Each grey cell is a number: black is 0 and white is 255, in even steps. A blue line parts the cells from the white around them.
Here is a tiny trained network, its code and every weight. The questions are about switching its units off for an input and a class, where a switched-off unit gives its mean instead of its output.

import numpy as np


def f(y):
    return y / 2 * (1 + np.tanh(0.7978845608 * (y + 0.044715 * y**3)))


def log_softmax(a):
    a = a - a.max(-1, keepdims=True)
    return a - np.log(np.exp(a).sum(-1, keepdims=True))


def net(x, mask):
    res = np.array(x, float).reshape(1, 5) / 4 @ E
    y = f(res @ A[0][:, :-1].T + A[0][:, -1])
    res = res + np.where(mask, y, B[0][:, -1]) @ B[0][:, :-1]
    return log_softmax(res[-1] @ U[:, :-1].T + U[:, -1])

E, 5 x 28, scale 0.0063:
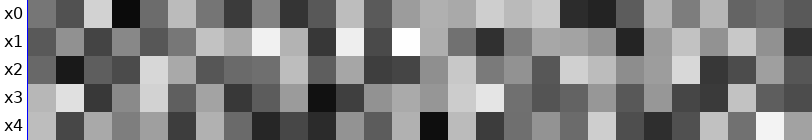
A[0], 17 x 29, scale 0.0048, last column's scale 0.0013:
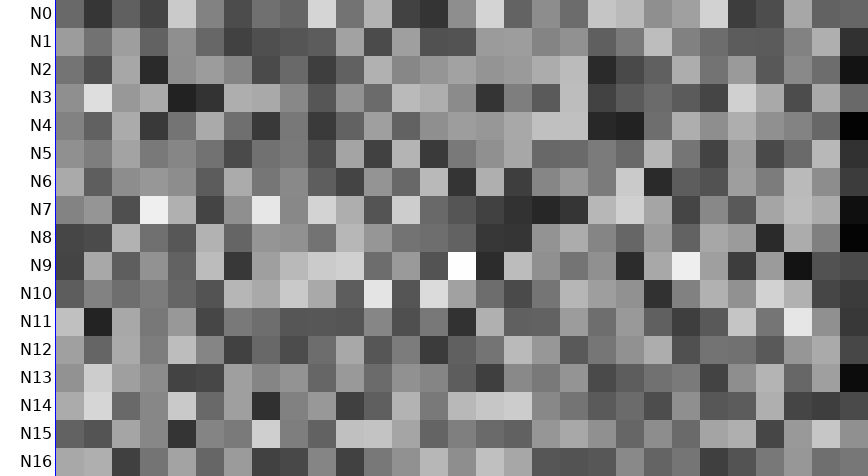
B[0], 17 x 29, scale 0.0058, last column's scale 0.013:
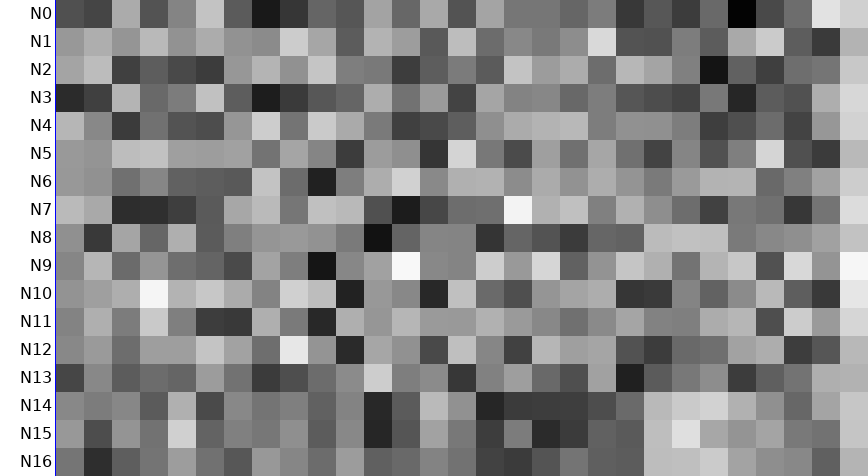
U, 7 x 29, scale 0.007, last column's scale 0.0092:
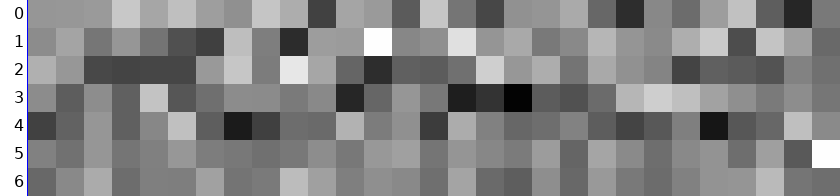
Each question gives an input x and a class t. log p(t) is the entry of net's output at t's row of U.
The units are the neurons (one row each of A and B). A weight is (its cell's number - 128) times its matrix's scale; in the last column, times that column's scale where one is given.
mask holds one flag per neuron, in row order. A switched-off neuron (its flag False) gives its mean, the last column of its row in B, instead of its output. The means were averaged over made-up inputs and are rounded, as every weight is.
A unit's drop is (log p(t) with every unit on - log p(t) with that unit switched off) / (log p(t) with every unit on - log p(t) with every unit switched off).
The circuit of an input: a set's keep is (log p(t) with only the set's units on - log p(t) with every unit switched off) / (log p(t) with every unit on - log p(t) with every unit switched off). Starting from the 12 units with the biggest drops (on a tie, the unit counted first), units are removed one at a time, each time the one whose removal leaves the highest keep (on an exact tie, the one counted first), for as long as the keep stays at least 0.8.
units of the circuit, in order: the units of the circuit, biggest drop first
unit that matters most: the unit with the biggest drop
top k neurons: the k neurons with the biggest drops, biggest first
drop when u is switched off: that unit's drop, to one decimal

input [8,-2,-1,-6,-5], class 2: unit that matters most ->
N4
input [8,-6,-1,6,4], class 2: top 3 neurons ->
(N2 N4 N10)
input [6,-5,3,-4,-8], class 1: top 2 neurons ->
(N9 N10)
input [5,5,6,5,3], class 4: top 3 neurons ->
(N0 N7 N1)
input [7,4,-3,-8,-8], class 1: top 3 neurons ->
(N9 N7 N14)
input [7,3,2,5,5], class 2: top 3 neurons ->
(N2 N4 N9)
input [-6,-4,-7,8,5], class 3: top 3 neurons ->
(N16 N14 N0)
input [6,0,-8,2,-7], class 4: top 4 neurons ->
(N3 N13 N11 N6)
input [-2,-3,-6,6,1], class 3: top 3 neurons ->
(N14 N16 N0)
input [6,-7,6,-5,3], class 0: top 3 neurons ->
(N12 N1 N5)
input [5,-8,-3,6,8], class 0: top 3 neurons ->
(N1 N12 N5)
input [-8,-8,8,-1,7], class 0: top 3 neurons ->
(N12 N1 N5)
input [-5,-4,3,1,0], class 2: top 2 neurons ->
(N7 N10)
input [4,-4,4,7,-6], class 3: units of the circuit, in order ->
(N14)
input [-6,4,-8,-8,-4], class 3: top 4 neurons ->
(N15 N8 N0 N4)
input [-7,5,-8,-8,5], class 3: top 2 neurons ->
(N15 N8)
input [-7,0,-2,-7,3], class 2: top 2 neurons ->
(N7 N14)
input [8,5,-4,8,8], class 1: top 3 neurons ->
(N6 N11 N7)
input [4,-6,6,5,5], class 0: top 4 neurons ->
(N12 N1 N9 N3)
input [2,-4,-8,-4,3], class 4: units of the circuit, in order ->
(N3)
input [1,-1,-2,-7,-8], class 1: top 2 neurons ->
(N9 N14)
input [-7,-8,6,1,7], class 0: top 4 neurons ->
(N12 N1 N9 N5)
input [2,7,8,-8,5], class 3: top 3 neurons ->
(N8 N15 N3)
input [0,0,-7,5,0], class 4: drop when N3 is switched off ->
1.0
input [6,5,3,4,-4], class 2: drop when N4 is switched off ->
0.7
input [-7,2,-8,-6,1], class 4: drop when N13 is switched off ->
0.7
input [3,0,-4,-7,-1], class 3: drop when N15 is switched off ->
0.1
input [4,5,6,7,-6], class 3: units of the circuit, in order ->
(N14)
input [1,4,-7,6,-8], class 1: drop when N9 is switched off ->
1.8
